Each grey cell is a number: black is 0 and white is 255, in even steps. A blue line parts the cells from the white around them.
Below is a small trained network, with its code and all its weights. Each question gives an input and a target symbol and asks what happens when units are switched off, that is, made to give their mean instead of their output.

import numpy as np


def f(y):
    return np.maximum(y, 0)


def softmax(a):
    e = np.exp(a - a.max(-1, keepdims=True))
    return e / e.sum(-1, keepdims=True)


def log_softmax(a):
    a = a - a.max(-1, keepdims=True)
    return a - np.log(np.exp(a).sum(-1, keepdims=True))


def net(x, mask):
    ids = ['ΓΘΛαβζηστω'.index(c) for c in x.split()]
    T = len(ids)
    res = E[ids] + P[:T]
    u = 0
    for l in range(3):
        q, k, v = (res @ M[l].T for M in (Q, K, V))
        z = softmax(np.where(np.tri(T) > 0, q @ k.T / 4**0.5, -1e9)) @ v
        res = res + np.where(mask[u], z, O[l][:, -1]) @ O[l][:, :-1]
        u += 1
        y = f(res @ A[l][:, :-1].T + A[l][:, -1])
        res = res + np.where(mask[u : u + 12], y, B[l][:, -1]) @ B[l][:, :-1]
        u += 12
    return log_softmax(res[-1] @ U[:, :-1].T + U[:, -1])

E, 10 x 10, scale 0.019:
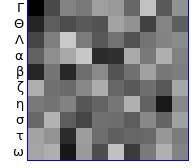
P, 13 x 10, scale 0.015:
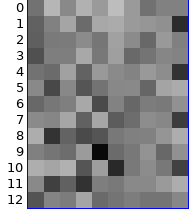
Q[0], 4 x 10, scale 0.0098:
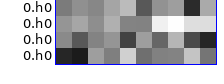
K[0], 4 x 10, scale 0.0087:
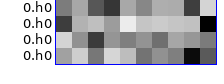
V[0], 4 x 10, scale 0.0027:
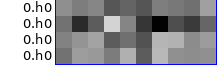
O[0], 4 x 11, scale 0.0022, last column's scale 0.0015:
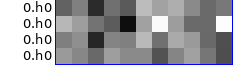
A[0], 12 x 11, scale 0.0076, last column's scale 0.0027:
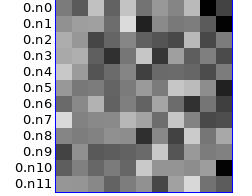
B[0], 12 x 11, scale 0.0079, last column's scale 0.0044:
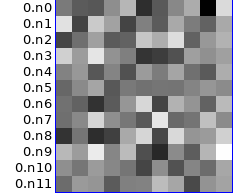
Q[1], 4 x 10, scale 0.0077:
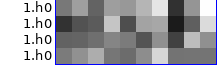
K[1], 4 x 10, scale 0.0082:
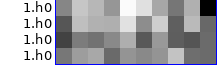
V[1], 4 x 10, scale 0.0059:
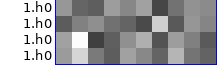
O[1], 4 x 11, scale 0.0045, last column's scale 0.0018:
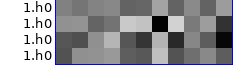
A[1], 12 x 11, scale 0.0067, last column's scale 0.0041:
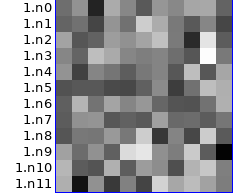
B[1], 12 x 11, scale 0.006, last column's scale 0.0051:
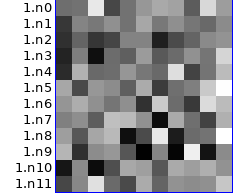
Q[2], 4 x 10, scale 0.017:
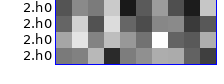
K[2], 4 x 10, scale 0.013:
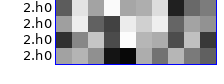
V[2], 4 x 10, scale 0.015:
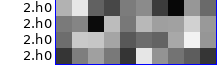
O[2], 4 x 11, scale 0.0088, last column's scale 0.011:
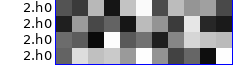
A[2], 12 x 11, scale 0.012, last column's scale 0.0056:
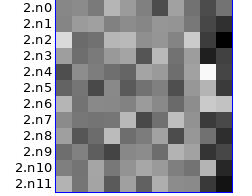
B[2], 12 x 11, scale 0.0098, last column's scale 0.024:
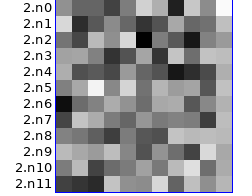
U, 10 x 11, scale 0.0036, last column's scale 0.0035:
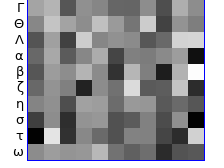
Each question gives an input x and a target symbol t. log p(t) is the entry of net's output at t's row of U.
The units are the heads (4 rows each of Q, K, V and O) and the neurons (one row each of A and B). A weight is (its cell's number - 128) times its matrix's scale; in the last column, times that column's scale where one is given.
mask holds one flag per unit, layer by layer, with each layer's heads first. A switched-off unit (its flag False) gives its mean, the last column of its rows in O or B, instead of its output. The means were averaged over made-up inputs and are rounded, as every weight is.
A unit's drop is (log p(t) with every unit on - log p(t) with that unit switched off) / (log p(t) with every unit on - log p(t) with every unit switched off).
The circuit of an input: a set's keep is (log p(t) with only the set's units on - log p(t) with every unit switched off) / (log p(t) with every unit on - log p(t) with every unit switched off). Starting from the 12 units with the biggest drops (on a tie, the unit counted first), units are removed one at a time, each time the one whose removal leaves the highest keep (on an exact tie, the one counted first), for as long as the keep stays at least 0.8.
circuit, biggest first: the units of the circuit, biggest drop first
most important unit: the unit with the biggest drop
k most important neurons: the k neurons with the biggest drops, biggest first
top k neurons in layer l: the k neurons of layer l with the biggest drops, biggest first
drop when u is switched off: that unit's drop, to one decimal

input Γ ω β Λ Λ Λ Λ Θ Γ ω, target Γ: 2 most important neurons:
2.n3; 2.n1
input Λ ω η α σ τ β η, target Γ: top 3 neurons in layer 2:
2.n3; 2.n1; 2.n9
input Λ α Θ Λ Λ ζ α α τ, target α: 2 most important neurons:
2.n5; 2.n8
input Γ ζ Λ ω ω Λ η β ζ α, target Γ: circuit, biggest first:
2.h0; 2.n3; 2.n8
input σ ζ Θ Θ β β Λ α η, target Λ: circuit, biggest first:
2.h0; 2.n0
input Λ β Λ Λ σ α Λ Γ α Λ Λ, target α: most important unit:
0.n8
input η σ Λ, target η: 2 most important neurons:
2.n11; 2.n1
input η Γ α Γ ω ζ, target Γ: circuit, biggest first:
1.n8; 2.h0; 2.n3; 2.n8
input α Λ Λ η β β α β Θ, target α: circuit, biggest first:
2.h0; 2.n5; 2.n8
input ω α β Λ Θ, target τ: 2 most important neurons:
2.n7; 0.n0
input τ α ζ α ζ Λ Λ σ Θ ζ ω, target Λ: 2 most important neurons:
0.n2; 0.n3
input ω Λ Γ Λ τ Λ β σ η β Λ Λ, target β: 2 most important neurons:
2.n0; 0.n9
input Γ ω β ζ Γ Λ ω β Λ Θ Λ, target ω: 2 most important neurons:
2.n2; 1.n5
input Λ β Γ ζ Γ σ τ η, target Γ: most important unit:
0.n4
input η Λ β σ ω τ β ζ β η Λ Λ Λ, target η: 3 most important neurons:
2.n11; 2.n1; 2.n10
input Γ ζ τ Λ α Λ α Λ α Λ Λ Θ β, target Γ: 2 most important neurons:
2.n3; 2.n1
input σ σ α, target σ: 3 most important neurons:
2.n4; 0.n3; 2.n6
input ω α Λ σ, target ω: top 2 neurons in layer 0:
0.n3; 0.n0
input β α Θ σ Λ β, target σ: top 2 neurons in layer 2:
2.n4; 2.n6
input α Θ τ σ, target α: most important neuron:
2.n5
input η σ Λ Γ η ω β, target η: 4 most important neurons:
2.n11; 2.n1; 2.n10; 1.n2
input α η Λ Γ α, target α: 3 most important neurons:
0.n8; 2.n8; 2.n5
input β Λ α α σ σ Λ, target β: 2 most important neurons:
2.n0; 1.n6
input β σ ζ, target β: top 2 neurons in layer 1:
1.n6; 1.n0
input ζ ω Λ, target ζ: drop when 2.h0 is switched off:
1.3
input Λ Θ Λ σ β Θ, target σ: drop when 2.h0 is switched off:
1.0
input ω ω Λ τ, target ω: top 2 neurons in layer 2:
2.n4; 2.n5
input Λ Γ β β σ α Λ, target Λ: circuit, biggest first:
2.h0
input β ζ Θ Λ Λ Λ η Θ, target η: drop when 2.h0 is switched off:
1.2
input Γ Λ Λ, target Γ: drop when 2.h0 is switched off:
1.1
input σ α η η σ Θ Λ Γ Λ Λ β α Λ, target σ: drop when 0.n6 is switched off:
0.0
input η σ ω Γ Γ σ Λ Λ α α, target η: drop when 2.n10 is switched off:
0.2
